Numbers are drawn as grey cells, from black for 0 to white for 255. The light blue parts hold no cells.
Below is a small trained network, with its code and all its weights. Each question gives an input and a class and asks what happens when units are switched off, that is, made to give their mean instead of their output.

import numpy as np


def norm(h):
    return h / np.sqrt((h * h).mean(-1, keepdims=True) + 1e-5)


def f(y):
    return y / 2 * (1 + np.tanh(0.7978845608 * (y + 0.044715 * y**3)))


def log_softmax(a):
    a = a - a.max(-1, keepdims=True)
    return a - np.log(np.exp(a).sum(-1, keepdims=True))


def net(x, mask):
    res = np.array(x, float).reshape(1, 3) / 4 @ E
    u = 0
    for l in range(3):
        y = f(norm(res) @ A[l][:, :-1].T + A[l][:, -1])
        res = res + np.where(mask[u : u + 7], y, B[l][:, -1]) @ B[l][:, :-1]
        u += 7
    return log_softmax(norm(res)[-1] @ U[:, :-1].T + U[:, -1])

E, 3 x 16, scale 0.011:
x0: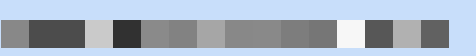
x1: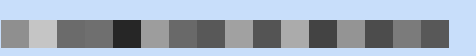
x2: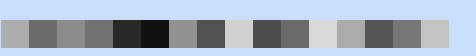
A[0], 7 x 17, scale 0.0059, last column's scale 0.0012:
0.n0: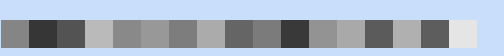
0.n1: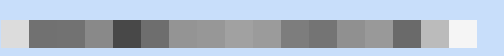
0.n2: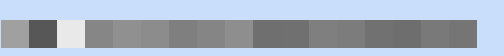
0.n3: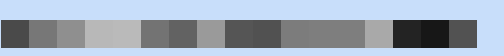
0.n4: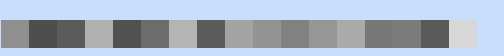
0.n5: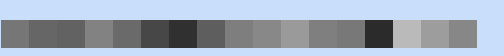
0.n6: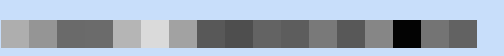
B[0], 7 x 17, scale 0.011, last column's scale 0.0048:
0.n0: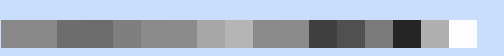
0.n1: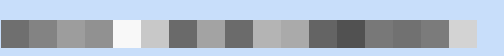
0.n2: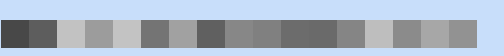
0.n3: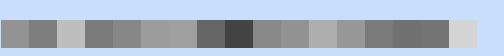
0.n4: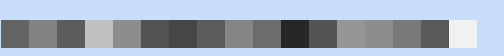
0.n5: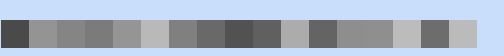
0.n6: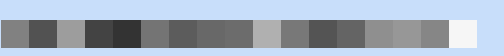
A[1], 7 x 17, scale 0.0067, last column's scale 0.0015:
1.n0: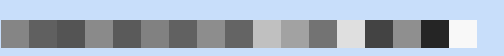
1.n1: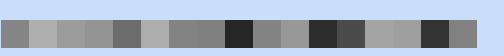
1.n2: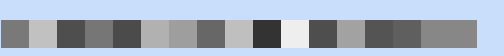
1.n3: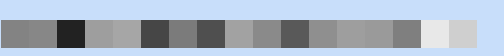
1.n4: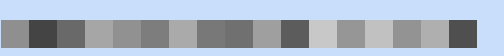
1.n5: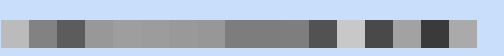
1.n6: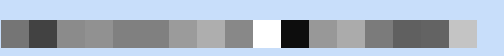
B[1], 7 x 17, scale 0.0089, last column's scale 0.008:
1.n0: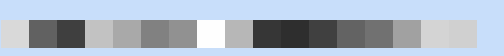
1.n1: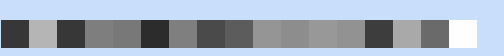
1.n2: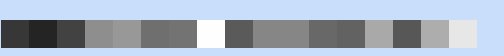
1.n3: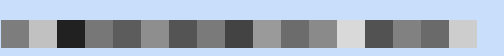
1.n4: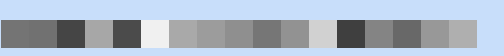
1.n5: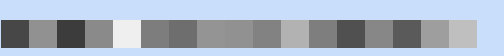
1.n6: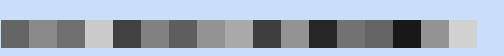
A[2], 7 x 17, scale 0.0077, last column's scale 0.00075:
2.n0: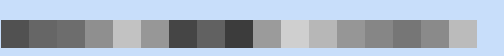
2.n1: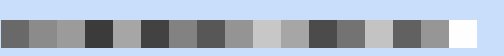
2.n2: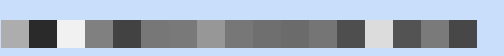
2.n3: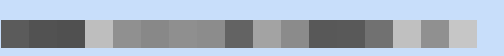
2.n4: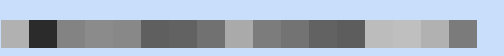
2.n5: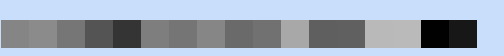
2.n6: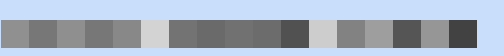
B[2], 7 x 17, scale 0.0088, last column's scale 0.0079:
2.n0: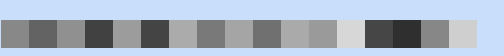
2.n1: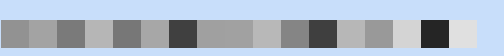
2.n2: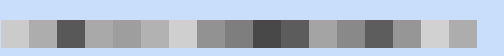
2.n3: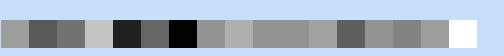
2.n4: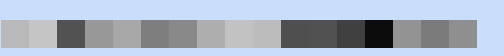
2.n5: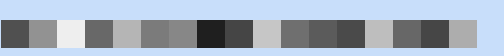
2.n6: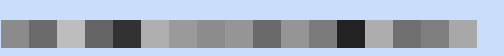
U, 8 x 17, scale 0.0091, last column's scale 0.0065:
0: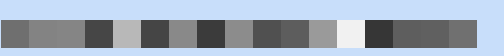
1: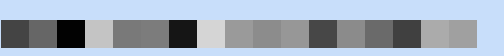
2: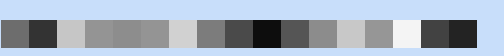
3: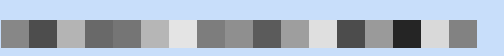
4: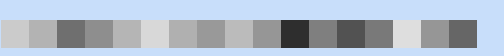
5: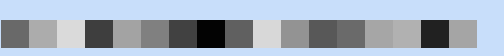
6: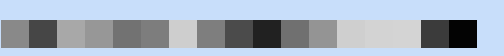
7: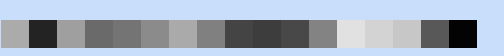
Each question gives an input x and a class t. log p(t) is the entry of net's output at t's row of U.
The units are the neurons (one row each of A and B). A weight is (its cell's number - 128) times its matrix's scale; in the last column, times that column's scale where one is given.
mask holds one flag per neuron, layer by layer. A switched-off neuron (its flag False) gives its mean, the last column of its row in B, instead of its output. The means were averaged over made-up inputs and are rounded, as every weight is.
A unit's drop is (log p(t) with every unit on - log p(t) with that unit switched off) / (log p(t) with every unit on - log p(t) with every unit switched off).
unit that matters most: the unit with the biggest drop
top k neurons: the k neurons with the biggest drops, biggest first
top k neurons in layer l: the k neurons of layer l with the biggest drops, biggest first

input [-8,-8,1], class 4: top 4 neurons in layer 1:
1.n1, 1.n2, 1.n5, 1.n3
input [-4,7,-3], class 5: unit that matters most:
0.n6
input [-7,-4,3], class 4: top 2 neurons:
1.n1, 2.n1
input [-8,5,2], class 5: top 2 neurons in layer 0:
0.n6, 0.n0
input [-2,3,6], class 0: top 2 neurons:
1.n0, 0.n0
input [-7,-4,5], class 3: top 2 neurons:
1.n4, 0.n0
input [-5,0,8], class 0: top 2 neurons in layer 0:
0.n6, 0.n3
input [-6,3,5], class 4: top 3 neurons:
1.n1, 0.n4, 1.n5
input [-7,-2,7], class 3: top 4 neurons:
0.n0, 1.n1, 0.n6, 2.n6
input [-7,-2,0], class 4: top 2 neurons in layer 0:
0.n5, 0.n1
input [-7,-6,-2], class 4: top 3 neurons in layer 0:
0.n6, 0.n5, 0.n1
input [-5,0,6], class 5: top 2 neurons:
1.n0, 1.n1
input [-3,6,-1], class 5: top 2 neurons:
0.n6, 2.n5
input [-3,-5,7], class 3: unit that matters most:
1.n4
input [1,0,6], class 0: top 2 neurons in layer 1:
1.n2, 1.n0
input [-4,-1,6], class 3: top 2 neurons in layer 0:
0.n6, 0.n0
